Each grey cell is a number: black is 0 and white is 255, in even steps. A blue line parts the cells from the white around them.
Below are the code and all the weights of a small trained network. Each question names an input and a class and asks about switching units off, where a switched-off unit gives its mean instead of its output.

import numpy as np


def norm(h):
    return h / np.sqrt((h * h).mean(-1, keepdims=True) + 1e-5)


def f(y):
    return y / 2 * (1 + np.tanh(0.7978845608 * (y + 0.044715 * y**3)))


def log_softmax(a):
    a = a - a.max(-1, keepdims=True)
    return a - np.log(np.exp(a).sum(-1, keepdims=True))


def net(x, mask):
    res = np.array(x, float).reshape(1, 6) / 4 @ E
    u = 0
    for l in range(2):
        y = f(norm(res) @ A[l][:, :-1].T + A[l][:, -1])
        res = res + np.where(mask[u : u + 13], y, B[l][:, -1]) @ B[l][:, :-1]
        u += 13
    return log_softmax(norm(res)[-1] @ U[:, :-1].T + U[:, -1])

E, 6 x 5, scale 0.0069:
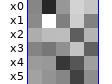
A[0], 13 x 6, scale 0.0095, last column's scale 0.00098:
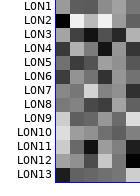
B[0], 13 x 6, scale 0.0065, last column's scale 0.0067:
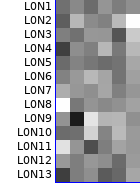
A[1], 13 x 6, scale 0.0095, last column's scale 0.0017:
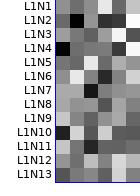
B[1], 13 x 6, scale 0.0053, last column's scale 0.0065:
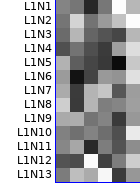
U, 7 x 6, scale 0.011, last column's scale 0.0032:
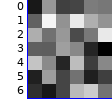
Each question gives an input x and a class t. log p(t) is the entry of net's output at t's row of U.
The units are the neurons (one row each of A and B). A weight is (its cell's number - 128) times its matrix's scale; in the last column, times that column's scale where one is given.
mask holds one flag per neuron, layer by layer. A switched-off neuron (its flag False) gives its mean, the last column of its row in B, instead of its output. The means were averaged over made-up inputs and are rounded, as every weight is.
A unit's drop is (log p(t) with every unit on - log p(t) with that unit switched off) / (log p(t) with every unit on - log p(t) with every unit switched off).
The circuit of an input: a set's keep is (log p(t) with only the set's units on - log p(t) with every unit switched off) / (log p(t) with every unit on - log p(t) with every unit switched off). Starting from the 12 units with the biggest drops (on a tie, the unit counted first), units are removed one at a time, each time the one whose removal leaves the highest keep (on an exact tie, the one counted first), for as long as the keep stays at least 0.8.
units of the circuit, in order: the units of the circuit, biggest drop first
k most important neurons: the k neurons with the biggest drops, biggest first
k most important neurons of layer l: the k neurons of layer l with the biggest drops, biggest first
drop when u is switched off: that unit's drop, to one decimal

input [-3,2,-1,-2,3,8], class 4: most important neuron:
L1N6
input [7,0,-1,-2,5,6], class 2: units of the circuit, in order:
L1N12; L0N8
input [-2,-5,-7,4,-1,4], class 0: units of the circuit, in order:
L1N2; L1N6
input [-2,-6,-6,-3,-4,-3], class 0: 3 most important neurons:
L1N2; L1N4; L1N6
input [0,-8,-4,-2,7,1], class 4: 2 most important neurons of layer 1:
L1N11; L1N12
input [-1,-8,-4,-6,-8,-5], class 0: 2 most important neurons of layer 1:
L1N2; L1N4
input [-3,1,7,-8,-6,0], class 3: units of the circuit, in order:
L0N4; L1N2; L1N1; L1N6
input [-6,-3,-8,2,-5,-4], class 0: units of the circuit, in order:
L1N4; L1N2
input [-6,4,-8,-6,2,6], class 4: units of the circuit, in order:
L0N8; L1N7
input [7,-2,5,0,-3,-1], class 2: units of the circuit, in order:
L1N5; L1N6
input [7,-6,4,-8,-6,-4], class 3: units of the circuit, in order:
L1N5; L1N13
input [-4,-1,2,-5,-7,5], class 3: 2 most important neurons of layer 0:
L0N4; L0N6
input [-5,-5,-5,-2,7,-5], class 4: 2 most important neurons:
L0N8; L0N11
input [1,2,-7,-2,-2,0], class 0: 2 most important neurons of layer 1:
L1N4; L1N6
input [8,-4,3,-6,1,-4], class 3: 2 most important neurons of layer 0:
L0N4; L0N3
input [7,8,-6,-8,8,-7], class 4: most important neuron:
L0N11
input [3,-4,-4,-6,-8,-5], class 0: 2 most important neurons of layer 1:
L1N4; L1N6
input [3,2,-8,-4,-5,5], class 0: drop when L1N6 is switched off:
0.1
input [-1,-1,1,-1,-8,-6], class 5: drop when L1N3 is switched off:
-0.1
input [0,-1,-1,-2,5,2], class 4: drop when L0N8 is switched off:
-0.1
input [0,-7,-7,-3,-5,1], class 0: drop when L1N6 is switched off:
0.2
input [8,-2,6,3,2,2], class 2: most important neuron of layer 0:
L0N4
